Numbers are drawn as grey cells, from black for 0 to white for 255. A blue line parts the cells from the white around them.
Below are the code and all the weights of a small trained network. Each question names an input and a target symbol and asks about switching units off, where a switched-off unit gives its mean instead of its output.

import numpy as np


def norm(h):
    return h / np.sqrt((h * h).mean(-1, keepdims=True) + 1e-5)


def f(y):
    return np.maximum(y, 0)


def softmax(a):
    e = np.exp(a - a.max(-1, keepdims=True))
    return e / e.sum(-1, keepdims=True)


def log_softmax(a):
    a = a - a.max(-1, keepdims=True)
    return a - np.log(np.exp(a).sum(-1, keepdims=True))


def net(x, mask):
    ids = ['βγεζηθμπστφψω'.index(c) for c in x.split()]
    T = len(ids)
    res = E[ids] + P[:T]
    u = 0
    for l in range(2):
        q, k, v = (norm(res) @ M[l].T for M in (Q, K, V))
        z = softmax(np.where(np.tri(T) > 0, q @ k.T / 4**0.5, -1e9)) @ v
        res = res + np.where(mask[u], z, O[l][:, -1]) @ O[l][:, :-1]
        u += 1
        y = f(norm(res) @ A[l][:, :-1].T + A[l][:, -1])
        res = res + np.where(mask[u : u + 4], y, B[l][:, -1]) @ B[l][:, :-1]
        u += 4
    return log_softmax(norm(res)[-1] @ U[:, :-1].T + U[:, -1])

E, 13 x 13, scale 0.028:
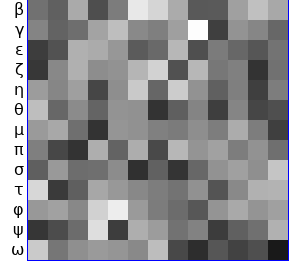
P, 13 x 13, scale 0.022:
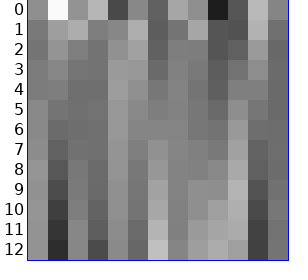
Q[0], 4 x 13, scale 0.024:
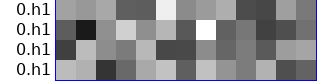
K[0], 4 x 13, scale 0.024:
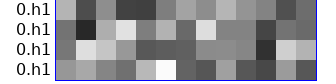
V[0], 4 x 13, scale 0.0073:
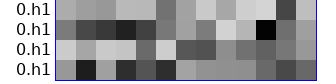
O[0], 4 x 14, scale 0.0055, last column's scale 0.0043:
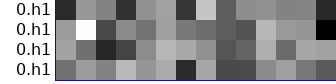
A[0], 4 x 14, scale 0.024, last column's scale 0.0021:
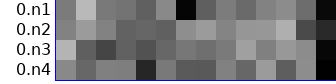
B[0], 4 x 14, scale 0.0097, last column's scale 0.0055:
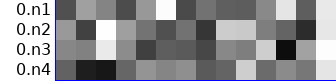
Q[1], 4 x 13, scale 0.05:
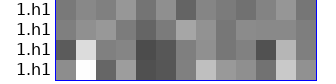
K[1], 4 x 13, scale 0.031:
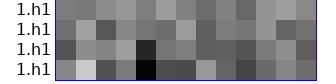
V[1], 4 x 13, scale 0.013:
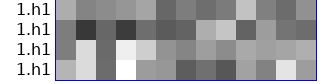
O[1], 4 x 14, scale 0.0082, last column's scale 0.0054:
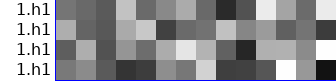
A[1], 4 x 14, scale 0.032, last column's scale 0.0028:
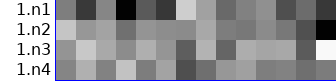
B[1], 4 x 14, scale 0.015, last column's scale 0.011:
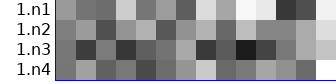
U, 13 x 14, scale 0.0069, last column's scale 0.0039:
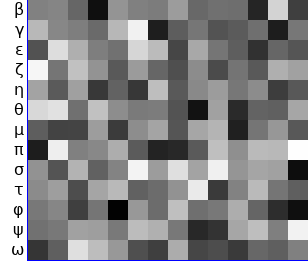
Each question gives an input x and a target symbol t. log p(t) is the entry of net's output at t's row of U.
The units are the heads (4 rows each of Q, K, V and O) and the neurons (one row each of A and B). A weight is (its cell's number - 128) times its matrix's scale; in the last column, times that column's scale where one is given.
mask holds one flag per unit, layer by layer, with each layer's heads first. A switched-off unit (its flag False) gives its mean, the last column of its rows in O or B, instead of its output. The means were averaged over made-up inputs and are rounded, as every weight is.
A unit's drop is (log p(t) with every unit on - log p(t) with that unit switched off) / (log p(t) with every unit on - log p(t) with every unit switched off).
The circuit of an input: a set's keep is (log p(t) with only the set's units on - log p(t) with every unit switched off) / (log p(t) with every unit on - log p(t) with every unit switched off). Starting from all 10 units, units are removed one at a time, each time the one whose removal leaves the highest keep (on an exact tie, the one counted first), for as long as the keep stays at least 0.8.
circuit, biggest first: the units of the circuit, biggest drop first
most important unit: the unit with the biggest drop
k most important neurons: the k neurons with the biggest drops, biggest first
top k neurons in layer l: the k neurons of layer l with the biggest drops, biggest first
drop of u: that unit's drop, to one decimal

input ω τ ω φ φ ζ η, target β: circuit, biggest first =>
0.h1; 1.n3
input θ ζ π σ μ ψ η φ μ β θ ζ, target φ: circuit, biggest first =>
1.n1; 1.h1
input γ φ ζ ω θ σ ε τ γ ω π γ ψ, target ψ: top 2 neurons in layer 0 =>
0.n2; 0.n3
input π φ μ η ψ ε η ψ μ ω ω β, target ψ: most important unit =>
0.h1
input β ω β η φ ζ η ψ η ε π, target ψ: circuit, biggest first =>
0.h1; 1.h1; 1.n1
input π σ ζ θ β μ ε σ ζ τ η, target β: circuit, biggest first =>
0.h1; 1.n3; 1.n2
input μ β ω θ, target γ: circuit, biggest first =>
0.n1; 1.h1
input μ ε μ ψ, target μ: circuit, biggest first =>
0.n4; 1.h1
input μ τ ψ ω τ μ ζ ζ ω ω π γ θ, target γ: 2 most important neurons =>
0.n4; 0.n1
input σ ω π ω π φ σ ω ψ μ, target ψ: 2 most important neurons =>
0.n1; 1.n3
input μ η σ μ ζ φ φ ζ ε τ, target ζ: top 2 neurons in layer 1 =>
1.n4; 1.n2
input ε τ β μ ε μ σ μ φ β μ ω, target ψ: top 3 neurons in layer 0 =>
0.n4; 0.n3; 0.n2
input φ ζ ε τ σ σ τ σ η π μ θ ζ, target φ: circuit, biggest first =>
0.h1; 1.n1; 1.h1
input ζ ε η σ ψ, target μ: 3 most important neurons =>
0.n4; 1.n1; 0.n3
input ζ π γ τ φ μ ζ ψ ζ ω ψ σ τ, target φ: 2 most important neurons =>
1.n1; 0.n3
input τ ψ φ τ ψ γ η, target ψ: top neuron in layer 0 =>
0.n1
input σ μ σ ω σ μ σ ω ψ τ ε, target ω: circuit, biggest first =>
0.h1; 1.n1; 1.h1
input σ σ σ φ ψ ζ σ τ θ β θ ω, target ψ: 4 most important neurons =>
0.n4; 0.n2; 0.n3; 1.n4
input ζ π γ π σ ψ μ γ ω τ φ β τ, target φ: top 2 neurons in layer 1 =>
1.n1; 1.n2
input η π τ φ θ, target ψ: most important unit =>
1.h1
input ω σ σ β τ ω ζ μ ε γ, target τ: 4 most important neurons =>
1.n1; 0.n3; 0.n2; 0.n4
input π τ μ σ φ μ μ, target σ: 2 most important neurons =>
1.n1; 0.n2
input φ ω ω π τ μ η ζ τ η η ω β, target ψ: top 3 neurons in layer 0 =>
0.n4; 0.n3; 0.n2
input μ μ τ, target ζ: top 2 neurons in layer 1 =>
1.n1; 1.n2
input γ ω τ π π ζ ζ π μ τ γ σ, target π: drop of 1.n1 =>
0.3
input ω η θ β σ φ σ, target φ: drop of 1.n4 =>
-0.1
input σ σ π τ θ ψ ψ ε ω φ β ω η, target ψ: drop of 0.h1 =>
0.7
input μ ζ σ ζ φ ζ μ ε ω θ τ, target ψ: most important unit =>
1.h1
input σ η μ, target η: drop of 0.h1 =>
0.3
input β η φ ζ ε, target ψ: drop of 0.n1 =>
0.0
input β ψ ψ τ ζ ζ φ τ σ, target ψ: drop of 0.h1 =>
0.7
